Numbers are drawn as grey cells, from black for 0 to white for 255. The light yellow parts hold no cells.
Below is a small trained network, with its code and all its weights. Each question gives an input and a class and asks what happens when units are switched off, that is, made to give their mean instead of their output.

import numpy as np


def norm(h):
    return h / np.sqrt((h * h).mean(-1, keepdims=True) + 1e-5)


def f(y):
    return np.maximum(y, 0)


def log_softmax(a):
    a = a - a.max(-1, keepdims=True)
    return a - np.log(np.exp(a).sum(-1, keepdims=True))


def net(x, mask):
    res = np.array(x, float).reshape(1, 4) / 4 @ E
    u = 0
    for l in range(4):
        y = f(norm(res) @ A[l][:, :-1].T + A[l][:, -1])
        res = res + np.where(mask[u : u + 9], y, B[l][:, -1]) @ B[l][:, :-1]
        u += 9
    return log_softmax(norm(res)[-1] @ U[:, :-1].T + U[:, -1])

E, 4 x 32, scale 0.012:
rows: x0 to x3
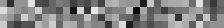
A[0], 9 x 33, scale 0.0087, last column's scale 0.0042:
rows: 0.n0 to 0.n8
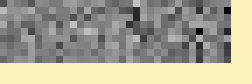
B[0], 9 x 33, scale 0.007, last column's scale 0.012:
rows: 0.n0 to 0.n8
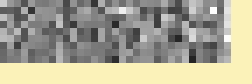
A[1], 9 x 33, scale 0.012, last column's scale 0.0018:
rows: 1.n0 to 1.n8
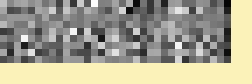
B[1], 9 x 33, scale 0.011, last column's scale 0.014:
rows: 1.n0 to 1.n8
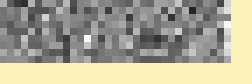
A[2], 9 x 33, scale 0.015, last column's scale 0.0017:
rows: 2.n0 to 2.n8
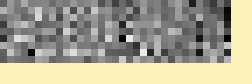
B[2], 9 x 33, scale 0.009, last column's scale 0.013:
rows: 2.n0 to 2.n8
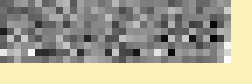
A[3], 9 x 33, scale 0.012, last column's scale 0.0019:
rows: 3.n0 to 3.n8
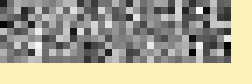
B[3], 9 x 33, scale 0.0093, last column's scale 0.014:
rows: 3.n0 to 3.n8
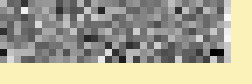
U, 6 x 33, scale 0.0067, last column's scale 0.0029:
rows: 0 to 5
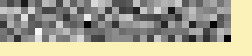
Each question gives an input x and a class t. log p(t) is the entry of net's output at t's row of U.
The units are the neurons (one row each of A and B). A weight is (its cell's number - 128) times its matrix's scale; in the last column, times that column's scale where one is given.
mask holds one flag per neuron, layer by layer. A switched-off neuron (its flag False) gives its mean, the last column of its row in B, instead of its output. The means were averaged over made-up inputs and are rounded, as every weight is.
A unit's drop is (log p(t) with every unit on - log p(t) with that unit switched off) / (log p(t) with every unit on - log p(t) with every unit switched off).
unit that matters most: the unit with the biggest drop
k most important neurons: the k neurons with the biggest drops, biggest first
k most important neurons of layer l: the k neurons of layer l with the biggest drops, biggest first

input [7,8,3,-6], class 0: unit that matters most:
1.n0
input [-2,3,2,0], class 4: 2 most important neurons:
0.n2, 1.n0
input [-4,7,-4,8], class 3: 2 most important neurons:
1.n1, 3.n7
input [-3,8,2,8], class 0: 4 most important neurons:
1.n0, 2.n1, 3.n4, 0.n2
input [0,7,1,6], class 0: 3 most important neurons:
1.n0, 2.n1, 0.n2
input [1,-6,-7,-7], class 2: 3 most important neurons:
1.n6, 0.n3, 1.n1
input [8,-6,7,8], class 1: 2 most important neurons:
1.n7, 0.n5
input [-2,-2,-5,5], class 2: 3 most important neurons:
1.n6, 3.n1, 0.n8
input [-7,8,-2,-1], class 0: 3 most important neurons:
1.n0, 0.n5, 2.n1
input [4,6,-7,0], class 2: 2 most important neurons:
1.n6, 1.n8
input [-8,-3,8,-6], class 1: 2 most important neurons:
2.n7, 0.n4
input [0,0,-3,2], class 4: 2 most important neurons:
3.n3, 0.n0
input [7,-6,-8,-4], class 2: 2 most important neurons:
1.n6, 0.n4
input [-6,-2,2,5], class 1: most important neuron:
2.n7
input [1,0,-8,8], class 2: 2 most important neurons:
1.n6, 1.n8
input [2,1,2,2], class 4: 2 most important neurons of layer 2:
2.n8, 2.n7
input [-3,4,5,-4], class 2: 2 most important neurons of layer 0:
0.n1, 0.n5
